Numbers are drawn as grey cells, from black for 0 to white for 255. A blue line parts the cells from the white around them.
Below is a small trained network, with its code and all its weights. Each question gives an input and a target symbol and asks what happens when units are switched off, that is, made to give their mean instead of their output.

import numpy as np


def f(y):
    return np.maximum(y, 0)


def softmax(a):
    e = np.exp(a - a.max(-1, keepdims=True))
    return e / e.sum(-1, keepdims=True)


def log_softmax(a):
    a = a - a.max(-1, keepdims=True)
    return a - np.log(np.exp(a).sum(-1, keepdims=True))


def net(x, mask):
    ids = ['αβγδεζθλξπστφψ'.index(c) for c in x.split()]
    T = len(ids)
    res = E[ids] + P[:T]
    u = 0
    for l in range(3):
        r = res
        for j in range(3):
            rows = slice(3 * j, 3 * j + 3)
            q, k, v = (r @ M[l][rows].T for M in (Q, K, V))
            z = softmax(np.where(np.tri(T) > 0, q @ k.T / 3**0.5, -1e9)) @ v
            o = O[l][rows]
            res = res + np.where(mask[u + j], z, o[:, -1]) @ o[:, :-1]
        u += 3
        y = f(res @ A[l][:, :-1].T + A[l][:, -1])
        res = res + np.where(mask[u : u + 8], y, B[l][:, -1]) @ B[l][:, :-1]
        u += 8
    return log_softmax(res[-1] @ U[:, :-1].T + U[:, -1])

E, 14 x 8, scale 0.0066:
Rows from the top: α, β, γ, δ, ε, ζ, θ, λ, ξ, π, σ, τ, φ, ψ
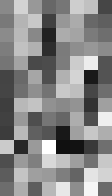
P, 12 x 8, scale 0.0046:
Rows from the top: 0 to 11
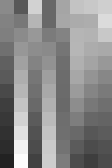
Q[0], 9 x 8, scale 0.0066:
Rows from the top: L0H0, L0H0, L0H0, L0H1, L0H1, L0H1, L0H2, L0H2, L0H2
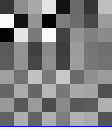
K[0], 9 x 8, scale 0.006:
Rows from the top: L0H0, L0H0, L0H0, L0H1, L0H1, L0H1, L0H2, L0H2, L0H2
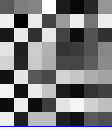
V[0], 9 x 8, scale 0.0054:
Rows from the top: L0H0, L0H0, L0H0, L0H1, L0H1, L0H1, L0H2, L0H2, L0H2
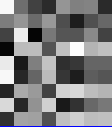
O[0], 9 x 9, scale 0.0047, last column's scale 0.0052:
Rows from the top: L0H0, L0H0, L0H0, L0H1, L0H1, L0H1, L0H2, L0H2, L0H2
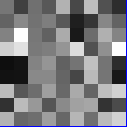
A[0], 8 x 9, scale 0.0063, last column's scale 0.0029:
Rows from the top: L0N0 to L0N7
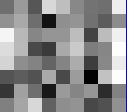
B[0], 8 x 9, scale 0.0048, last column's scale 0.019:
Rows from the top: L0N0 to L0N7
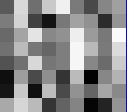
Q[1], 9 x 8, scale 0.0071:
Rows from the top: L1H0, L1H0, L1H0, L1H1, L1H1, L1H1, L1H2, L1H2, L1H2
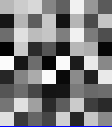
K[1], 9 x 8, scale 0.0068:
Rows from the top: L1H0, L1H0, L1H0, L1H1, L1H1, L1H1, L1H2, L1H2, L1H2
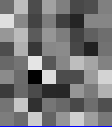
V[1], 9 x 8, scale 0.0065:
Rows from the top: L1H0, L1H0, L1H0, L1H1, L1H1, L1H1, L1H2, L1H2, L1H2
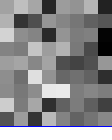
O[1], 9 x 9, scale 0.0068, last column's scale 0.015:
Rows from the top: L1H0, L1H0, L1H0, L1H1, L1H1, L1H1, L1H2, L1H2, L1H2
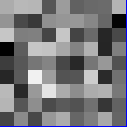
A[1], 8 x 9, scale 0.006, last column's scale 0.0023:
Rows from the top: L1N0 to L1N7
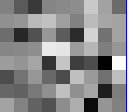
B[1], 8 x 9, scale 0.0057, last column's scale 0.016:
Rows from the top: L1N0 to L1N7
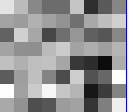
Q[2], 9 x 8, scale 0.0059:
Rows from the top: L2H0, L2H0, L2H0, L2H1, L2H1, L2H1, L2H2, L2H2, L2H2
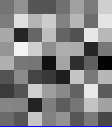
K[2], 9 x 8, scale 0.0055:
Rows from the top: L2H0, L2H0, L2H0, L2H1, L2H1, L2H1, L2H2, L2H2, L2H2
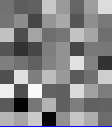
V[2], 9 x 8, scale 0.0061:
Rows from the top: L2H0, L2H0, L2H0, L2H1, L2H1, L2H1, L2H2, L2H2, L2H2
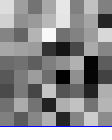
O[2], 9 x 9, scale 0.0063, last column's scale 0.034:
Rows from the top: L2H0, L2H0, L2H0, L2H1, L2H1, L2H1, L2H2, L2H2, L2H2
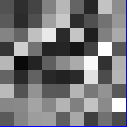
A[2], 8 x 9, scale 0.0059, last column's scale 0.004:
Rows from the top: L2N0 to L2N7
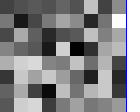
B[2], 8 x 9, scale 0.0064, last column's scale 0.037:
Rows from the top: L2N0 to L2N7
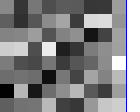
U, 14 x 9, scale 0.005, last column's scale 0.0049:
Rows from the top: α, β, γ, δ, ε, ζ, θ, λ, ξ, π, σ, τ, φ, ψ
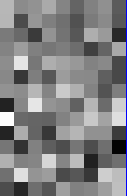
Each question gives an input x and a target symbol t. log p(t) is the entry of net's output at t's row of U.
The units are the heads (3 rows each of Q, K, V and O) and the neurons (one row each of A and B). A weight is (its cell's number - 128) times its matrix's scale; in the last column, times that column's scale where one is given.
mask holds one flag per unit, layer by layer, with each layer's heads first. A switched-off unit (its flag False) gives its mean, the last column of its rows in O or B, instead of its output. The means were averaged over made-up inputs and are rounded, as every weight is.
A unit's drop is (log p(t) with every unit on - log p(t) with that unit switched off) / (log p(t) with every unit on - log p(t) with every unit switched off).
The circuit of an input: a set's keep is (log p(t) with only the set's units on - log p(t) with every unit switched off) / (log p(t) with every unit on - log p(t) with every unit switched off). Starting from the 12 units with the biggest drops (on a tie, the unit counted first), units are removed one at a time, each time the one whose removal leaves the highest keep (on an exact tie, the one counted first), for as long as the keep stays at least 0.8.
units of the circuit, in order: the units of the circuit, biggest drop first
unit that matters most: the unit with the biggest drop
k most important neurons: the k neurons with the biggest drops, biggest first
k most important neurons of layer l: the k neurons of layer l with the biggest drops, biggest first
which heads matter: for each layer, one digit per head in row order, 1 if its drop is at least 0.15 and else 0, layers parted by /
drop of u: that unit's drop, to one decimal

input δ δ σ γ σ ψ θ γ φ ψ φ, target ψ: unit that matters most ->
L0H1
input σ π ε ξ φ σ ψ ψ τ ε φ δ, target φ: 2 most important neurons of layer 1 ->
(L1N7 L1N4)
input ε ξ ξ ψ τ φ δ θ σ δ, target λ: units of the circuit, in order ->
(L1H1 L1N7)
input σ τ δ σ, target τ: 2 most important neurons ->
(L0N2 L0N4)
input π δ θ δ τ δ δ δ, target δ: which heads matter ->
110 / 101 / 110
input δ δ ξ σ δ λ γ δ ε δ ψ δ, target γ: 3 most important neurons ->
(L0N5 L2N3 L0N0)
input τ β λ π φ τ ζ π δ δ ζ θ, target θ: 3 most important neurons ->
(L0N0 L2N4 L2N7)
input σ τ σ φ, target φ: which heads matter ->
011 / 010 / 111
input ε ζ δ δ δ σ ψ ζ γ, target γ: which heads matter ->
001 / 100 / 100
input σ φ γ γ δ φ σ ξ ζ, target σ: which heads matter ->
111 / 110 / 111
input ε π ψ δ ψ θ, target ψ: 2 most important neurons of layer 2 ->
(L2N5 L2N1)
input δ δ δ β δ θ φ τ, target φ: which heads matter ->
000 / 100 / 010
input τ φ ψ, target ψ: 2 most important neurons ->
(L2N5 L1N3)
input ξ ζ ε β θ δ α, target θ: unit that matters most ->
L0H2
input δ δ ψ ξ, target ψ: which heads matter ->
000 / 000 / 100
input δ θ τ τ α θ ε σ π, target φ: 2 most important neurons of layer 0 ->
(L0N6 L0N2)
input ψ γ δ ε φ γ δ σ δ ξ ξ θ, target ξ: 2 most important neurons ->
(L0N2 L0N5)
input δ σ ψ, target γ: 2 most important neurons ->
(L0N5 L2N3)
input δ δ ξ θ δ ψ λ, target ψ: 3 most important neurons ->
(L2N5 L2N1 L1N3)
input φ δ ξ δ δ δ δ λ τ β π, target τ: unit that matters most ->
L0N0
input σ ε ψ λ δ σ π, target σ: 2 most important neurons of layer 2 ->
(L2N0 L2N2)
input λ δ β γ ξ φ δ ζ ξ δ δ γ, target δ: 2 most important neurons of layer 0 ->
(L0N2 L0N1)
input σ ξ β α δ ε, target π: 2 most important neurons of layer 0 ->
(L0N6 L0N2)
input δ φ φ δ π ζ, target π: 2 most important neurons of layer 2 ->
(L2N6 L2N3)
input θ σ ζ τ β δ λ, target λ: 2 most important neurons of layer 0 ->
(L0N3 L0N6)
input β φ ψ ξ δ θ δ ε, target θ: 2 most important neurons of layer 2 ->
(L2N4 L2N7)
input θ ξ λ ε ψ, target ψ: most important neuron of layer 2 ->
(L2N5)
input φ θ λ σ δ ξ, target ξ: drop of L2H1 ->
0.1
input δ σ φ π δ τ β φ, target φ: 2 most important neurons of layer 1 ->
(L1N7 L1N4)
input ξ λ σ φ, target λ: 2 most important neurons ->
(L1N7 L0N3)
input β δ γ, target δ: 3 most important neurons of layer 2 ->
(L2N3 L2N6 L2N0)
